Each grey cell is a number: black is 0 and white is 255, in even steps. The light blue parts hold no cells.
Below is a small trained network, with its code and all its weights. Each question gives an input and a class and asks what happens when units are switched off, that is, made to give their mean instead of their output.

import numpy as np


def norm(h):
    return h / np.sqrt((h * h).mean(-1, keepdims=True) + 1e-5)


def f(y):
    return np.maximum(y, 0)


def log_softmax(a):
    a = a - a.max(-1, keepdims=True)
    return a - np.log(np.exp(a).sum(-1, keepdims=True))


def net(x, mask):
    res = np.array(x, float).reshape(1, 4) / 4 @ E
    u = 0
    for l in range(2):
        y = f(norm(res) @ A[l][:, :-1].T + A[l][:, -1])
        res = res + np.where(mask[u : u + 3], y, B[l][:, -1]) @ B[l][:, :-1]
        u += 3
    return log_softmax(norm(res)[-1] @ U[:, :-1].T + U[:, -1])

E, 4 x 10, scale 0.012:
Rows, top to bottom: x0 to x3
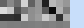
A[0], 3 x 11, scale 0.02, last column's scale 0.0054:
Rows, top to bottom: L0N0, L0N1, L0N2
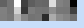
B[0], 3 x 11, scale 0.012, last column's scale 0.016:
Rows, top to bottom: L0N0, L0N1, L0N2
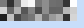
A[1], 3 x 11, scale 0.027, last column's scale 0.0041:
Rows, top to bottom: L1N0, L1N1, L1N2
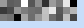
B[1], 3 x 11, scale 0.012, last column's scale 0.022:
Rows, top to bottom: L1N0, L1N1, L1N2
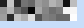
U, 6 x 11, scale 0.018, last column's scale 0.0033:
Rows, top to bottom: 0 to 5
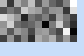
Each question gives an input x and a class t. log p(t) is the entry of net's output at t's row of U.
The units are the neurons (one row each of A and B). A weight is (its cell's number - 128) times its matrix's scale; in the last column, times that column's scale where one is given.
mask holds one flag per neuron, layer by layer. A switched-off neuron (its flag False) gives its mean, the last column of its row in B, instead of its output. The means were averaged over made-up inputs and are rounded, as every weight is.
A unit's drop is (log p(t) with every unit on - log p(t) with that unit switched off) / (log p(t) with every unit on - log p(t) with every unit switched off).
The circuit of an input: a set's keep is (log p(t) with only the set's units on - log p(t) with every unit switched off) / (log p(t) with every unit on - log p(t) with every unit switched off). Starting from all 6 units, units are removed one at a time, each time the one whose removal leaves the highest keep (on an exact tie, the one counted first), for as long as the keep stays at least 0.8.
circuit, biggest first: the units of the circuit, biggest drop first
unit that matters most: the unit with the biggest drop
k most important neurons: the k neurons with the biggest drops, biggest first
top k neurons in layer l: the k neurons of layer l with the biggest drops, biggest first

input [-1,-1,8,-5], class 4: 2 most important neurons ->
[L1N1; L1N2]
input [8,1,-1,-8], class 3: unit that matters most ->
L0N0
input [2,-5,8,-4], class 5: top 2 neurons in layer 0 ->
[L0N2; L0N1]
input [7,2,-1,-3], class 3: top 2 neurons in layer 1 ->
[L1N2; L1N0]
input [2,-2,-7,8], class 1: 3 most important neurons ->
[L0N2; L0N0; L1N2]
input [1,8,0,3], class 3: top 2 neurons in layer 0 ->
[L0N0; L0N1]
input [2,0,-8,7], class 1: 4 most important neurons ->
[L1N1; L0N2; L0N0; L1N2]
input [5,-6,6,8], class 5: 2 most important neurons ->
[L1N1; L1N0]
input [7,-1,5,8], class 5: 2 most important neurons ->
[L1N1; L0N0]
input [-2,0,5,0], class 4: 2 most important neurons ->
[L1N1; L0N0]
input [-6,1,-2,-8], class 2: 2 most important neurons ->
[L0N0; L1N2]
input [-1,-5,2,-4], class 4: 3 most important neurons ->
[L1N1; L1N0; L0N2]
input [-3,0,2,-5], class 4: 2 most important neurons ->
[L1N1; L0N0]
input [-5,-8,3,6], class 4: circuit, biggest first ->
[L1N1]
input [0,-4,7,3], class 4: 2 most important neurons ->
[L1N1; L1N2]
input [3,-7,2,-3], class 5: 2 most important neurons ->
[L1N1; L1N2]
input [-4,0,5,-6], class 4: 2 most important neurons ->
[L1N1; L0N0]
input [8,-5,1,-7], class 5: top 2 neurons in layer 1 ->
[L1N2; L1N1]
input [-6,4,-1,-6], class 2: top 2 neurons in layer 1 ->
[L1N2; L1N1]
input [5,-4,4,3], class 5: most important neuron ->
[L1N1]
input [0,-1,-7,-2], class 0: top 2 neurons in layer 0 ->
[L0N1; L0N0]
